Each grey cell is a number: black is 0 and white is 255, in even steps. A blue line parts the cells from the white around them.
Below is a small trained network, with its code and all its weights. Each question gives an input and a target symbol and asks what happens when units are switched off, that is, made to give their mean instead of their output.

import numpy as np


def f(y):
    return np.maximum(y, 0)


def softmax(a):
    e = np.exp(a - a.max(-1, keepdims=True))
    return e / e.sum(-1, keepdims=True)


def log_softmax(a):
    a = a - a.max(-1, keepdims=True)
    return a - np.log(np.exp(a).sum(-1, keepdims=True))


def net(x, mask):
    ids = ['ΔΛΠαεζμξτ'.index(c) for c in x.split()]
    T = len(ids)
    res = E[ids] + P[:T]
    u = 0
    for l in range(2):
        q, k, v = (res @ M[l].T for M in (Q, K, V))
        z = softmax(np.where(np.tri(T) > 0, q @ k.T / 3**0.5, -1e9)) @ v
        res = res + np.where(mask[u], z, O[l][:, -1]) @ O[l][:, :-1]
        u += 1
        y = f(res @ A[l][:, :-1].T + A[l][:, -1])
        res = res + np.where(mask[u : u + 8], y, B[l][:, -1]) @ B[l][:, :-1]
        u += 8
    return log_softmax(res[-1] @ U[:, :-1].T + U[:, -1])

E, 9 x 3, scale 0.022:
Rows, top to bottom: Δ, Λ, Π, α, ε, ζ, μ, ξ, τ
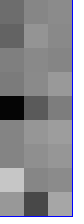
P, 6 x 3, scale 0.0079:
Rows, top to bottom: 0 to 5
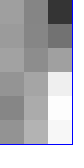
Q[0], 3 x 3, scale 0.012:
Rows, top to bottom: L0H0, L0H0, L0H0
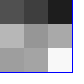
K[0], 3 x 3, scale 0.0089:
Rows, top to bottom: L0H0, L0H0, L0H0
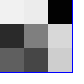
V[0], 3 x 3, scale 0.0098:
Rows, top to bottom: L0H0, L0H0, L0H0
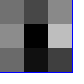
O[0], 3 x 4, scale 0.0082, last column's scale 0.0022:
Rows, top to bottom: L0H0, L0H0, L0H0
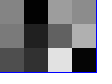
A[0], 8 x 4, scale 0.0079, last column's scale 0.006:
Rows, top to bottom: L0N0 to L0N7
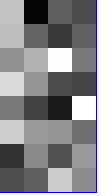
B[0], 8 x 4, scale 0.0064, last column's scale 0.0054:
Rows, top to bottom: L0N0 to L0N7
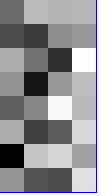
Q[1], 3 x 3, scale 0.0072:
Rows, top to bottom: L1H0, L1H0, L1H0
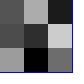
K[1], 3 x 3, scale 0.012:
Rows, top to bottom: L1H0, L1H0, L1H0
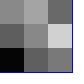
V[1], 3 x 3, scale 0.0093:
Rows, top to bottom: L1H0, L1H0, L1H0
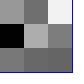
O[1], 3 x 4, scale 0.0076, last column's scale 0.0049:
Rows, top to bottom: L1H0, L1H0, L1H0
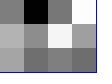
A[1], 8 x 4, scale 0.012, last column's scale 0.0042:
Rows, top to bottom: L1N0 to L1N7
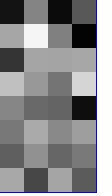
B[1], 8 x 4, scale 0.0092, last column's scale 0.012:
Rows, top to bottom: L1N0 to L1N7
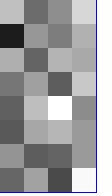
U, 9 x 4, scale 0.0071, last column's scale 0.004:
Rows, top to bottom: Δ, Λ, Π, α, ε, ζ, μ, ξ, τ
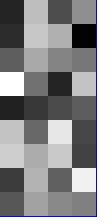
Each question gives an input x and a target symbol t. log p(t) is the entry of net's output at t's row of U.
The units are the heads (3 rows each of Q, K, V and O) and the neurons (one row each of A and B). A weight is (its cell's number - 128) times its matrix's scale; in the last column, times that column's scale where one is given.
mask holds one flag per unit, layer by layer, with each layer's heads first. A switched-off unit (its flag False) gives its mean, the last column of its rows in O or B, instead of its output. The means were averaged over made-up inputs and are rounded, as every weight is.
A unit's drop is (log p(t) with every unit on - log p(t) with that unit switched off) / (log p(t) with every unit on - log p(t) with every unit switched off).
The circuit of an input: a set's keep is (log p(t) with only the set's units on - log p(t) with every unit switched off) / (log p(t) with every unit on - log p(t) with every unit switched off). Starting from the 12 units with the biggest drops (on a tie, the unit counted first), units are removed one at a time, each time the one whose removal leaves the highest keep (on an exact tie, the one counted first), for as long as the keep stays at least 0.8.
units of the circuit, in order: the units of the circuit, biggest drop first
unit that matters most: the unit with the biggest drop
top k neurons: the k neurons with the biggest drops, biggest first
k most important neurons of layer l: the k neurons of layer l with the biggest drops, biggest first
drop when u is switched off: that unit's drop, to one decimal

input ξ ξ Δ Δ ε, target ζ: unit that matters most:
L1N0
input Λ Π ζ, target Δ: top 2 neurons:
[L1N1, L1N0]
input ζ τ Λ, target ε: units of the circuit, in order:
[L0H0, L1H0, L0N4]
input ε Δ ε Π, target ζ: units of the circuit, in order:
[L1H0, L0H0]
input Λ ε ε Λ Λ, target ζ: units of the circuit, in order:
[L1H0, L0H0, L0N6]
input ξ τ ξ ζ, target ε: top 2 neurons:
[L0N0, L0N4]
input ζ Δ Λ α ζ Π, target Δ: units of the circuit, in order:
[L0H0, L1H0, L1N1]
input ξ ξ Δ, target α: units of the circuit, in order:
[L1H0, L1N0, L0N3, L1N1]
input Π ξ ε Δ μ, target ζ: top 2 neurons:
[L0N6, L1N1]
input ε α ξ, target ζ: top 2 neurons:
[L0N6, L0N0]
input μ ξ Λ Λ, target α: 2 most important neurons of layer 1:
[L1N0, L1N6]
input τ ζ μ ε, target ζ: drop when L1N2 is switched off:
0.5
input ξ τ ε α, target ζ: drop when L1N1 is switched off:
0.1
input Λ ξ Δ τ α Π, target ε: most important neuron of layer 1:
[L1N0]
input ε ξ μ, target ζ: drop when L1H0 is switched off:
1.0
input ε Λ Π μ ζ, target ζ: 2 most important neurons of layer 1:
[L1N1, L1N3]
